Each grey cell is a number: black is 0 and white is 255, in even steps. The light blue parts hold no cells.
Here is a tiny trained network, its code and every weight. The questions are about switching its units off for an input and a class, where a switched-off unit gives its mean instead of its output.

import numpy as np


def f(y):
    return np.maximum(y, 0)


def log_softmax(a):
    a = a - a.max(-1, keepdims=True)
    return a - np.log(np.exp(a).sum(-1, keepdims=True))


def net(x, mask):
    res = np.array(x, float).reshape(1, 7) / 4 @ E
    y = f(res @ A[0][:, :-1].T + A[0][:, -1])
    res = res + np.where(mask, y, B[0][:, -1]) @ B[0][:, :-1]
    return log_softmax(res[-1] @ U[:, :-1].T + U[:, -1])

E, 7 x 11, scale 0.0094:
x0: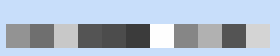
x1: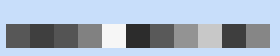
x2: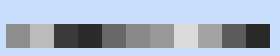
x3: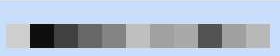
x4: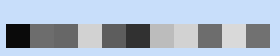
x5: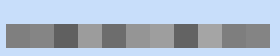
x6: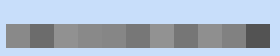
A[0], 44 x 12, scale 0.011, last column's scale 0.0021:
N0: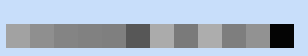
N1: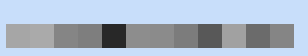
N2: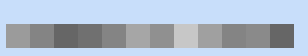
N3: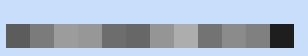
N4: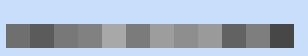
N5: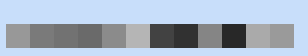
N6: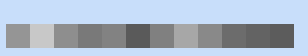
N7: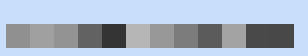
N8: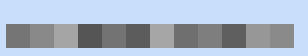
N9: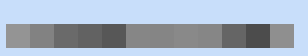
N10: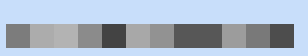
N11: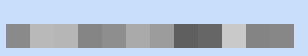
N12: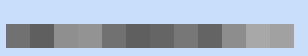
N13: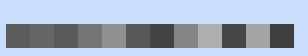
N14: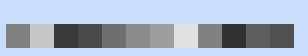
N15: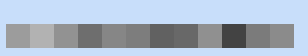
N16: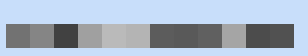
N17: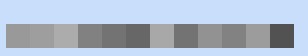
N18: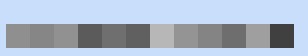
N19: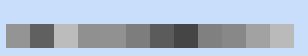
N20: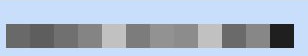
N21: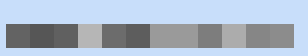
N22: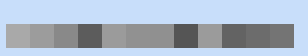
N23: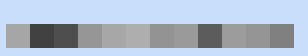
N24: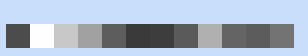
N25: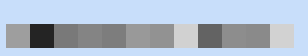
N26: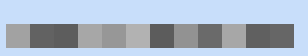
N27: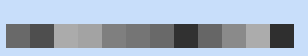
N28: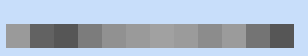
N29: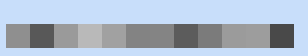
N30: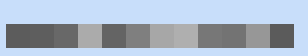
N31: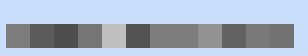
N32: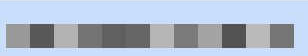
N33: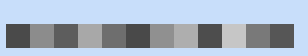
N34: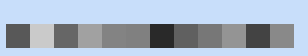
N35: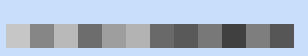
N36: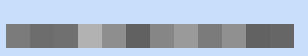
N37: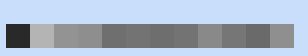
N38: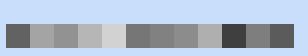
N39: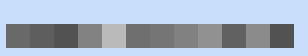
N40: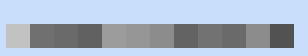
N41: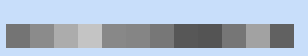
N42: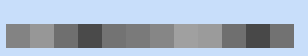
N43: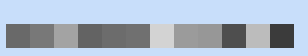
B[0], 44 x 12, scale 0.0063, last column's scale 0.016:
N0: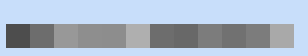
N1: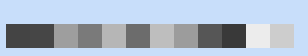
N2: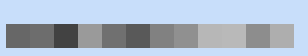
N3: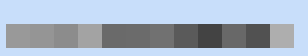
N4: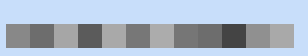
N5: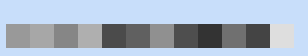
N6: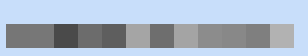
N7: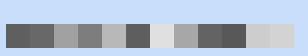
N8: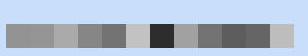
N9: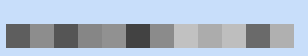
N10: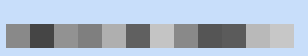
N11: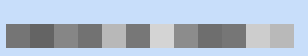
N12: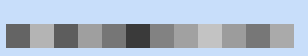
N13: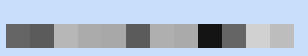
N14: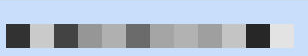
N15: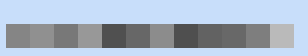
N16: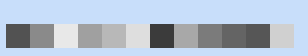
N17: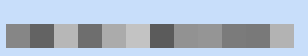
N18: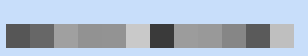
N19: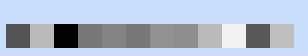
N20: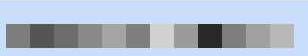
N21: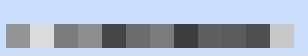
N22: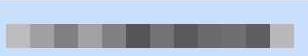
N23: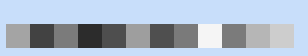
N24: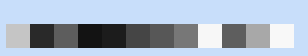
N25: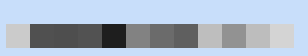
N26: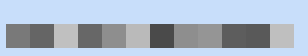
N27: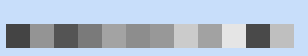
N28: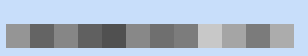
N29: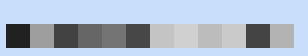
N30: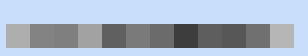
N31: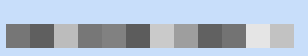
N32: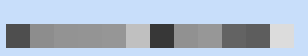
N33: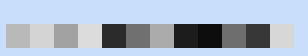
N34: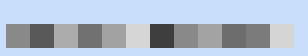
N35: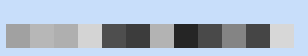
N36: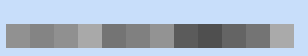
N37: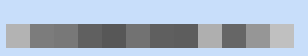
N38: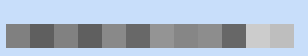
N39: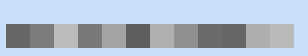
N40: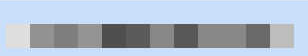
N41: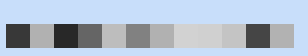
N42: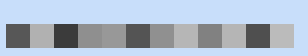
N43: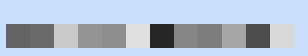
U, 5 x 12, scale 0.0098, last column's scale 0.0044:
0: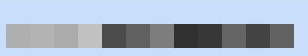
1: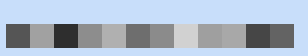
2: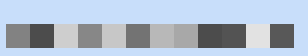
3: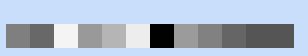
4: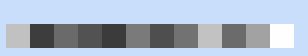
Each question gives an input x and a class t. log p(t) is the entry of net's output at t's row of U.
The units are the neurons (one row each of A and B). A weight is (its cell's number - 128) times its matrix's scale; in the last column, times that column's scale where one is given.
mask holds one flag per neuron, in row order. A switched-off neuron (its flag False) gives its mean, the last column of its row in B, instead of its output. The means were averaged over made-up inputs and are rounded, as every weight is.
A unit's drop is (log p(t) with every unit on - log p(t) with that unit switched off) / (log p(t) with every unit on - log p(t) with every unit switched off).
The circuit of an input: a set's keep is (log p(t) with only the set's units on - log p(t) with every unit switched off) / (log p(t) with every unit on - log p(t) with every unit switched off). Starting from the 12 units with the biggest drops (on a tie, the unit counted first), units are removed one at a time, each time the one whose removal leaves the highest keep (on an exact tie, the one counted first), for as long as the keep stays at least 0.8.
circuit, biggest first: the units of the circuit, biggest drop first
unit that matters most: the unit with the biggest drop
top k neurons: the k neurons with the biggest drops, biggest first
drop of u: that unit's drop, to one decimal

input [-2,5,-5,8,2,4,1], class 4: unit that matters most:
N23
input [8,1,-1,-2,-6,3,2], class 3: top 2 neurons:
[N32; N43]
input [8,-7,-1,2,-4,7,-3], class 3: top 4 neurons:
[N43; N32; N18; N8]
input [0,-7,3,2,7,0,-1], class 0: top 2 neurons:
[N33; N21]
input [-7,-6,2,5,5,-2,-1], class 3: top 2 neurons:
[N16; N26]
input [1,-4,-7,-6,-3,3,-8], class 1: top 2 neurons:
[N41; N27]
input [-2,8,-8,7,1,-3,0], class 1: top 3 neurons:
[N29; N19; N27]
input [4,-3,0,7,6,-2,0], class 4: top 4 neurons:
[N25; N23; N35; N5]
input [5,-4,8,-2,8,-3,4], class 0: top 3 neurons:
[N33; N3; N30]
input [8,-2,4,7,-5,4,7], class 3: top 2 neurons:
[N43; N32]
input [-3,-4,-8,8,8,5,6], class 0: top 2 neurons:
[N33; N21]
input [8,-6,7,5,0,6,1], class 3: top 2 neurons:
[N43; N18]
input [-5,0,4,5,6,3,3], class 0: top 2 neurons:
[N33; N24]
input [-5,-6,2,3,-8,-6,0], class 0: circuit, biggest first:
[N35]
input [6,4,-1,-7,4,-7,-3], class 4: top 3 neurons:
[N24; N16; N37]
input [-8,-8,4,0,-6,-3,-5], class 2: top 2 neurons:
[N7; N1]
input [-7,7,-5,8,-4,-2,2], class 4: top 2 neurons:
[N23; N25]
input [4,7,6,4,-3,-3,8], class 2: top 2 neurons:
[N31; N13]
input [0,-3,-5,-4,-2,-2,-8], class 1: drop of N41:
0.2
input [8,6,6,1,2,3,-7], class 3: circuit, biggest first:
[N43]
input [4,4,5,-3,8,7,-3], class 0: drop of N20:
0.0
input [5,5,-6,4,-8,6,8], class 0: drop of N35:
0.1
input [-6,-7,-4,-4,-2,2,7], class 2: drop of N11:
0.1
